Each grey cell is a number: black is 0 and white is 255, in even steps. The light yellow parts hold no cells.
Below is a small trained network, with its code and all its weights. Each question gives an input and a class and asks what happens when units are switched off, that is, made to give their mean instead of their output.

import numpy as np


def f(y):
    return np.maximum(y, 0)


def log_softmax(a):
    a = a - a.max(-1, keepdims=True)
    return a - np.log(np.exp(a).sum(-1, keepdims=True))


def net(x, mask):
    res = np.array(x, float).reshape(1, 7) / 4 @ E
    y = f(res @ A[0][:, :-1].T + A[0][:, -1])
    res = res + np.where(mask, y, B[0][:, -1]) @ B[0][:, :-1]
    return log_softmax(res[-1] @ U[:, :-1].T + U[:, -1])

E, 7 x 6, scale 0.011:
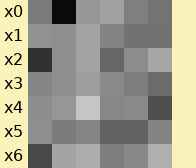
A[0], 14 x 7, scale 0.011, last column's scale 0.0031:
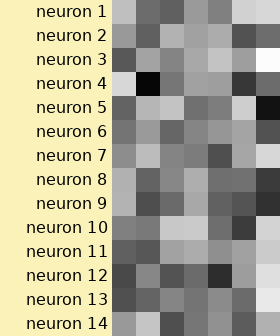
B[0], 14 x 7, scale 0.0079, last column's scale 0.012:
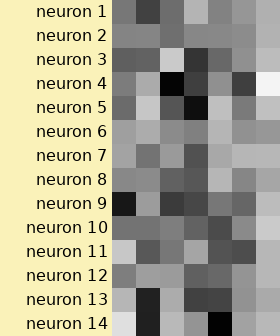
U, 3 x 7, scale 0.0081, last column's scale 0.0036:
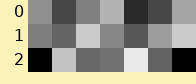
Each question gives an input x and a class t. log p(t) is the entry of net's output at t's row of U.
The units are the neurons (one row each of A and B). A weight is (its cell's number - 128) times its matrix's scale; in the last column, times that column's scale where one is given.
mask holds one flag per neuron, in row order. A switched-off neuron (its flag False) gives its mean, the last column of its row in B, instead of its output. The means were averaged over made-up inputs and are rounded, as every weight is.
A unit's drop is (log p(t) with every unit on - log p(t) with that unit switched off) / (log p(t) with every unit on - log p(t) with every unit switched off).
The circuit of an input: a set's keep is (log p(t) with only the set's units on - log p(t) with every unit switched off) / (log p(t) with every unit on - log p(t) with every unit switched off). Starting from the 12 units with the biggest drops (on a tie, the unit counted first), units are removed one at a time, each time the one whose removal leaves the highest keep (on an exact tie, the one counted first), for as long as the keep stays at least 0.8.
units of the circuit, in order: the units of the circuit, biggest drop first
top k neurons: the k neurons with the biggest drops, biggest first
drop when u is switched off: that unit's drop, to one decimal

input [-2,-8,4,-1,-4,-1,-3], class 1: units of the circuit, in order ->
(neuron 4; neuron 9)
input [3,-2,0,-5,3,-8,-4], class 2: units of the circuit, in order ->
(neuron 14)
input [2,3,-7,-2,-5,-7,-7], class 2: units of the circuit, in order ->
(neuron 4; neuron 9)
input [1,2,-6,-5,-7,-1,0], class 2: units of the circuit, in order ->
(neuron 11; neuron 9)
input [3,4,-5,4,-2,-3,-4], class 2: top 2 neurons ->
(neuron 4; neuron 9)
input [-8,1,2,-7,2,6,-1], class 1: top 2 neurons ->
(neuron 14; neuron 4)
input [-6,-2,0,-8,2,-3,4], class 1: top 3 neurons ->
(neuron 14; neuron 4; neuron 9)
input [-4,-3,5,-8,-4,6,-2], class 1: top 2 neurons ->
(neuron 4; neuron 9)
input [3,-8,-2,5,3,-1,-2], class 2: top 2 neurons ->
(neuron 14; neuron 4)
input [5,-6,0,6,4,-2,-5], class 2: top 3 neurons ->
(neuron 4; neuron 14; neuron 9)
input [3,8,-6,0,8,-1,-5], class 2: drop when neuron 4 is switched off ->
0.2
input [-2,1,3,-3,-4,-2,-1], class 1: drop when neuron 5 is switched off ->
0.1
